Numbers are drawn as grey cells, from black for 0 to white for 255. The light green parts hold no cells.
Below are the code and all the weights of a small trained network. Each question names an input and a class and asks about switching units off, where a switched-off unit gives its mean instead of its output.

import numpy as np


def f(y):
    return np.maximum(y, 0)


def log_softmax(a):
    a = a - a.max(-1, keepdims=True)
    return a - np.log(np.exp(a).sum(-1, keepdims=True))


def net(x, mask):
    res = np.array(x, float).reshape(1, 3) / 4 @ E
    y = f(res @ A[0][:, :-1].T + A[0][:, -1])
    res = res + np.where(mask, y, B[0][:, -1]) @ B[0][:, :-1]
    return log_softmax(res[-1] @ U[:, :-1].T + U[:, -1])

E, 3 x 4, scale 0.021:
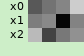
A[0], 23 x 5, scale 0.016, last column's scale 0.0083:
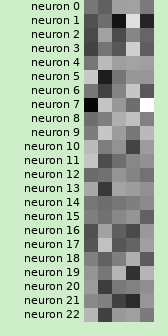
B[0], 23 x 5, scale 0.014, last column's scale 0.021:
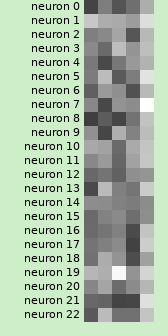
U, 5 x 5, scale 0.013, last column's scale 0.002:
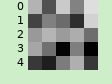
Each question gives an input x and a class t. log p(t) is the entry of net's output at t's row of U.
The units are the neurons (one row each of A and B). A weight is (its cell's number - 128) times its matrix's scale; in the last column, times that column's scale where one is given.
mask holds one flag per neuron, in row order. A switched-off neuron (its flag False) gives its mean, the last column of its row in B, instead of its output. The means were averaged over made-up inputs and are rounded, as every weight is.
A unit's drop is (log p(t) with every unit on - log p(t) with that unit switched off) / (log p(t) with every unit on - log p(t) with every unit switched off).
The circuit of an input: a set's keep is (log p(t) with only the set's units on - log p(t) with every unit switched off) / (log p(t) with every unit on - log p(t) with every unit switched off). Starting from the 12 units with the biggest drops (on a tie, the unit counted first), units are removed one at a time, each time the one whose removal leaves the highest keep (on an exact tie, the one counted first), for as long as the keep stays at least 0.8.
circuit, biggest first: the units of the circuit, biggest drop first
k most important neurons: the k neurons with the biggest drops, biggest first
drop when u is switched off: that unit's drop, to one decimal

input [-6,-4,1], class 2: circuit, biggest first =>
[neuron 10]
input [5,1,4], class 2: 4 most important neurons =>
[neuron 1; neuron 21; neuron 17; neuron 16]
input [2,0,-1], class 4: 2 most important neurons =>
[neuron 19; neuron 1]
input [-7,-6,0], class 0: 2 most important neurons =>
[neuron 5; neuron 9]
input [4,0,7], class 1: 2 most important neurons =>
[neuron 19; neuron 6]
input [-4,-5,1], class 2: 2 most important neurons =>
[neuron 7; neuron 10]
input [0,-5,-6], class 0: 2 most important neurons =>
[neuron 19; neuron 21]
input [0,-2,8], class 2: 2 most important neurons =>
[neuron 21; neuron 11]
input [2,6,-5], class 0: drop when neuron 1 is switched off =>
0.4
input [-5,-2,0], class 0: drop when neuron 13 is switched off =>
0.1
